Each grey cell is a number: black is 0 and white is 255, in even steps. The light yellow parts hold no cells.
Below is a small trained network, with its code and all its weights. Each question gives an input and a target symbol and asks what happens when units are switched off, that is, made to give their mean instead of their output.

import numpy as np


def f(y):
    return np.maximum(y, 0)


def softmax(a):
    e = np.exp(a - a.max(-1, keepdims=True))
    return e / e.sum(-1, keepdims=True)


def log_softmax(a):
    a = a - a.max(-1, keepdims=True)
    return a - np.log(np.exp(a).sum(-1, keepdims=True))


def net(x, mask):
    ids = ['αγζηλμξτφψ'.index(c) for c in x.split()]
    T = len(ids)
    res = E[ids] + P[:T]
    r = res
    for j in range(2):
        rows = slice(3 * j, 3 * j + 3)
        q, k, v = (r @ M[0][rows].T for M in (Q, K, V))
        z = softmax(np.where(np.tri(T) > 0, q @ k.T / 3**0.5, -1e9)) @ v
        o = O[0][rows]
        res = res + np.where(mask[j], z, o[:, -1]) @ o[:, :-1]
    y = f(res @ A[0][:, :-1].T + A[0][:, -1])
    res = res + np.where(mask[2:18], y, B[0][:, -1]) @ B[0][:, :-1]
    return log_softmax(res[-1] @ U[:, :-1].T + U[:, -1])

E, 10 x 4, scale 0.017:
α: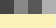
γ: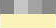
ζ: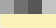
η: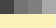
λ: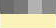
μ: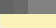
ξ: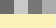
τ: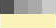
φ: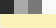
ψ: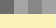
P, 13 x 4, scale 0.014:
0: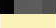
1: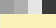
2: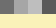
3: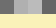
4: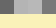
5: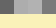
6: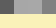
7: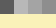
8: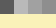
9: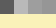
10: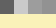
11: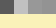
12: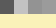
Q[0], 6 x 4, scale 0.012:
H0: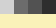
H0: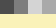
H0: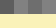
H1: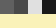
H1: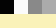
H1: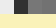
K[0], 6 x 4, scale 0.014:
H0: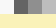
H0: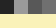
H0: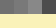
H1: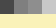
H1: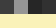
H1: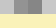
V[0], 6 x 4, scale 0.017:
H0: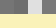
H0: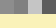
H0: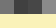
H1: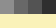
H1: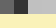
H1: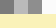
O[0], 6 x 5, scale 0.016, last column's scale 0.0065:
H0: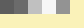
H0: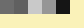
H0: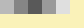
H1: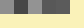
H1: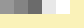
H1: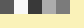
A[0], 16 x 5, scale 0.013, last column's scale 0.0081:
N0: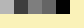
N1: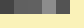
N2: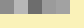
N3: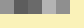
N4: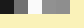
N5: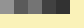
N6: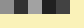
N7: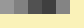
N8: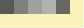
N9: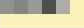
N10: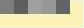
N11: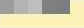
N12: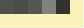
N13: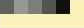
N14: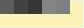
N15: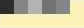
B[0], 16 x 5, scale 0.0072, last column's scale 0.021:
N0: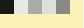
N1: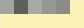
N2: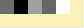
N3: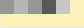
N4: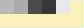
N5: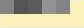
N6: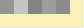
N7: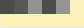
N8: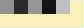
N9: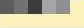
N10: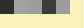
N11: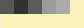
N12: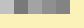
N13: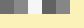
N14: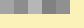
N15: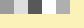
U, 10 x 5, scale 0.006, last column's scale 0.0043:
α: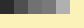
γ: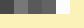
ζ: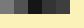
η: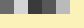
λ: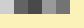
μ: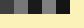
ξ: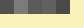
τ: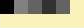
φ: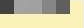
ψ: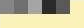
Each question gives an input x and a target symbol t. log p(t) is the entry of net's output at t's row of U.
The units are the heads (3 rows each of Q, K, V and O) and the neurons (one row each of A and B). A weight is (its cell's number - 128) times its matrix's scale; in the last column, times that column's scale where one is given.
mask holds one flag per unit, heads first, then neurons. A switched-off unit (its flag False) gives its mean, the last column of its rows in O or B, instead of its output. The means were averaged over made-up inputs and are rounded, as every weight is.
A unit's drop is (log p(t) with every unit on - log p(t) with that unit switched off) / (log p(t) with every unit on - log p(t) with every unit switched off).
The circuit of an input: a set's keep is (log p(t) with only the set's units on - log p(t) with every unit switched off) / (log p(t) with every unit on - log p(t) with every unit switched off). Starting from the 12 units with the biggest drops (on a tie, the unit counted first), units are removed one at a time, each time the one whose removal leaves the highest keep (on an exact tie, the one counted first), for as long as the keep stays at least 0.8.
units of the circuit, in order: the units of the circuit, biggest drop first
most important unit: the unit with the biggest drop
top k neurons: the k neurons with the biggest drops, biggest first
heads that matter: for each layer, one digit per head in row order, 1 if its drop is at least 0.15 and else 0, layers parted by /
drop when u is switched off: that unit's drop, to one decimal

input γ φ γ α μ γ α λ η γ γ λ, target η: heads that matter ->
11
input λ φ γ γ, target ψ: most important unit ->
H0
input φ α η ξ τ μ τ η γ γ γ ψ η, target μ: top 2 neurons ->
N2, N4
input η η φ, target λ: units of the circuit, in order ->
H0, H1
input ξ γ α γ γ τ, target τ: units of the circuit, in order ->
H1, H0, N7, N4
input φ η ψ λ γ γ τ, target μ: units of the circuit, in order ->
N2, H1
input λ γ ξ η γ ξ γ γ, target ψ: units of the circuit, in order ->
H0, H1, N8
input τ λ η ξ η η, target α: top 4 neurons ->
N2, N4, N8, N15
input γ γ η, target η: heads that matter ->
11
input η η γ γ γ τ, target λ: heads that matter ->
11
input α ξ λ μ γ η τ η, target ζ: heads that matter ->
10
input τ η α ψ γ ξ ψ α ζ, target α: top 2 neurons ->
N2, N4
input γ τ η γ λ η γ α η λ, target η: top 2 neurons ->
N2, N4
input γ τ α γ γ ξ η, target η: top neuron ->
N2
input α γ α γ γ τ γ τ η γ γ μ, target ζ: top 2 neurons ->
N7, N15
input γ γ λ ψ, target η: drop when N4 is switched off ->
0.6
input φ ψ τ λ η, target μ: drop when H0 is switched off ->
0.5
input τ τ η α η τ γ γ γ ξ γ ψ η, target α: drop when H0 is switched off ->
0.3
